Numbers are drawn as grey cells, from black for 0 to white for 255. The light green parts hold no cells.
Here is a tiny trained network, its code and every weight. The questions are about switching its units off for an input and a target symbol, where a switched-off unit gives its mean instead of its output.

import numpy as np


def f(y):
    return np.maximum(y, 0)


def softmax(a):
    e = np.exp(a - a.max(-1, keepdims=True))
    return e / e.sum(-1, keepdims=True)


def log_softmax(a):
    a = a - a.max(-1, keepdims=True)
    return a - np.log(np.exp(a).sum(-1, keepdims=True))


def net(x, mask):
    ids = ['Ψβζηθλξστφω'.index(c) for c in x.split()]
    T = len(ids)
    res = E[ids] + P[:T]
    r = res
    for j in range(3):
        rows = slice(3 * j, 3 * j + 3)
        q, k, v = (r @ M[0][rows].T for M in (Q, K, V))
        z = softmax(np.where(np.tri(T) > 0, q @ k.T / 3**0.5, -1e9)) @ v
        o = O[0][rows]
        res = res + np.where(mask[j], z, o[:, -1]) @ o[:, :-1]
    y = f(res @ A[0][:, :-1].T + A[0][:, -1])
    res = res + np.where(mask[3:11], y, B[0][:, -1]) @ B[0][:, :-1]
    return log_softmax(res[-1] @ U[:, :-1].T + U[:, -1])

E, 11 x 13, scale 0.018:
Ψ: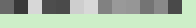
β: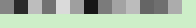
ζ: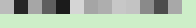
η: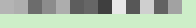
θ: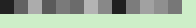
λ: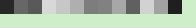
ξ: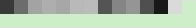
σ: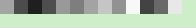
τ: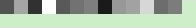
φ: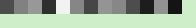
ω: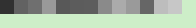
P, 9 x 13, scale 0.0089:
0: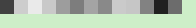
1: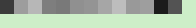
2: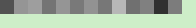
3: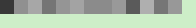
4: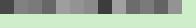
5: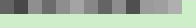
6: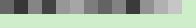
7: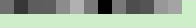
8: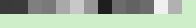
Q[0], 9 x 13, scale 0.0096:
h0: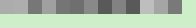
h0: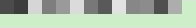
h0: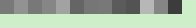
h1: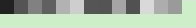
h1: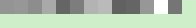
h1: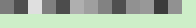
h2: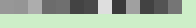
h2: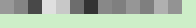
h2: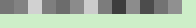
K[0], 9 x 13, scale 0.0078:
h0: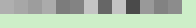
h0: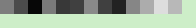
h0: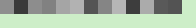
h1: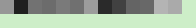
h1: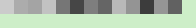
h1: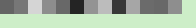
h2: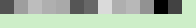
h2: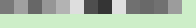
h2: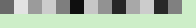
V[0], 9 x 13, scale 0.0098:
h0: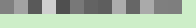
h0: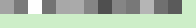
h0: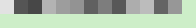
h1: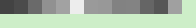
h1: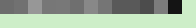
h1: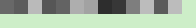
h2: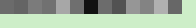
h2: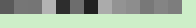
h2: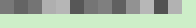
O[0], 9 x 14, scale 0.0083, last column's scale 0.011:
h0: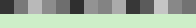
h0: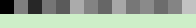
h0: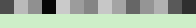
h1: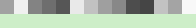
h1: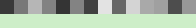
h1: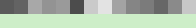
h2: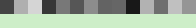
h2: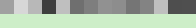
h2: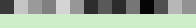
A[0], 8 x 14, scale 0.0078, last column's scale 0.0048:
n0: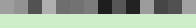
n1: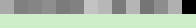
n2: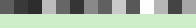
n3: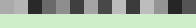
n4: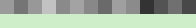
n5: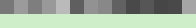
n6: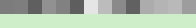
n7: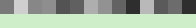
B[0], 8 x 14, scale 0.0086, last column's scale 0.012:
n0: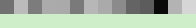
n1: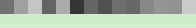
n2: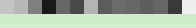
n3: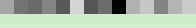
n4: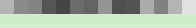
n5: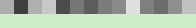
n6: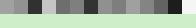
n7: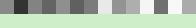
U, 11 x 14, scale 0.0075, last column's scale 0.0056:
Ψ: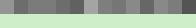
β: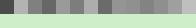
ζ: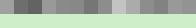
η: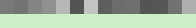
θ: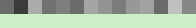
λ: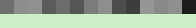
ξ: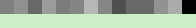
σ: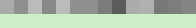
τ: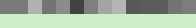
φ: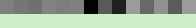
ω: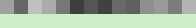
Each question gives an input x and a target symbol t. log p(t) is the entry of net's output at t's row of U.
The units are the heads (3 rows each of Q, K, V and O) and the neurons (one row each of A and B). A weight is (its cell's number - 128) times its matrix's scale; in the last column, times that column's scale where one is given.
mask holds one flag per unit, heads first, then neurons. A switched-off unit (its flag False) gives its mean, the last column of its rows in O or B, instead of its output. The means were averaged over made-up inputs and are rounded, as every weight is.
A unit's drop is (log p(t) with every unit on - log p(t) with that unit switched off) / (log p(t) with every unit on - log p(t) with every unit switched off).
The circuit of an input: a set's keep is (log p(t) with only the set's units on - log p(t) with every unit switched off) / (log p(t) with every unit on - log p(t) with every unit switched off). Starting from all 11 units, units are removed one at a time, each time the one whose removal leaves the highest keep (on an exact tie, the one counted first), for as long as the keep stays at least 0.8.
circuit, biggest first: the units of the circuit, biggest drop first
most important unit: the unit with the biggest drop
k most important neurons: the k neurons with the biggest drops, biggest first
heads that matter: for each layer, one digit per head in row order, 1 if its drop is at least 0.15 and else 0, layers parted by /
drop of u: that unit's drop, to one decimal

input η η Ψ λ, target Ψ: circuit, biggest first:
n2, h2
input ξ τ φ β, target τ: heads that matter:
100
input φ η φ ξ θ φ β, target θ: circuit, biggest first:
h1
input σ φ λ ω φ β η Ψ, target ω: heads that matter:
100
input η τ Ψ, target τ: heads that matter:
100
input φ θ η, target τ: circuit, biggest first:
h1, h0
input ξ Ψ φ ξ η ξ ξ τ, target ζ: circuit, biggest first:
h1, n6, n7
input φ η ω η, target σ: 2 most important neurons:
n3, n0
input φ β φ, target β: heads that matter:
111
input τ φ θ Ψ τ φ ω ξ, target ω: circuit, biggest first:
h0, n4
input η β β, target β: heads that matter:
100
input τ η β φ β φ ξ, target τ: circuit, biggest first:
h0, n3
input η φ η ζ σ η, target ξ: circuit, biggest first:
h1, n3, n0
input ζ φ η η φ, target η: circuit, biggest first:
n0, h0, n3
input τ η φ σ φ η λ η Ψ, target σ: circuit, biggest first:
h0
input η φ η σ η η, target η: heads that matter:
011
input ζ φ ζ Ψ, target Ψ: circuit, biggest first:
h2, n2
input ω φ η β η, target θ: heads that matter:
001
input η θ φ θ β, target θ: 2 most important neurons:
n6, n2
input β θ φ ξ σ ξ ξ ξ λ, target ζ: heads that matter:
010
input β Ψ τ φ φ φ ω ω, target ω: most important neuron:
n0
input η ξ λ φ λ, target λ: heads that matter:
101
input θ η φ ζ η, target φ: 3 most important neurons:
n3, n6, n7
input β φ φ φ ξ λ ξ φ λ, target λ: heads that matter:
001
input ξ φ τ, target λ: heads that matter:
101
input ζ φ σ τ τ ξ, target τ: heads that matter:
100
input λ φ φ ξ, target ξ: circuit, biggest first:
h1
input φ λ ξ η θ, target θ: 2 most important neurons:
n7, n2
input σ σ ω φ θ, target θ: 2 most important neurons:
n2, n7
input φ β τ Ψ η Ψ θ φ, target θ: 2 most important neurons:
n6, n2
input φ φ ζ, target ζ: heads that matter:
101
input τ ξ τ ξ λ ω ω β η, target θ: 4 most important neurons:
n7, n3, n2, n5
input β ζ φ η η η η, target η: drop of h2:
0.2
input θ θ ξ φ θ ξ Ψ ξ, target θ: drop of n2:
0.2
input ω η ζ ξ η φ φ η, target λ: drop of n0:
0.0
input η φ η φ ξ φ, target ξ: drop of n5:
0.1
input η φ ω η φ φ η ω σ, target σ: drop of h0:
1.2
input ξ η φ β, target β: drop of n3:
0.0
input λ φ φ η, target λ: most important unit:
n2
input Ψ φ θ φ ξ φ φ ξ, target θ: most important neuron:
n6
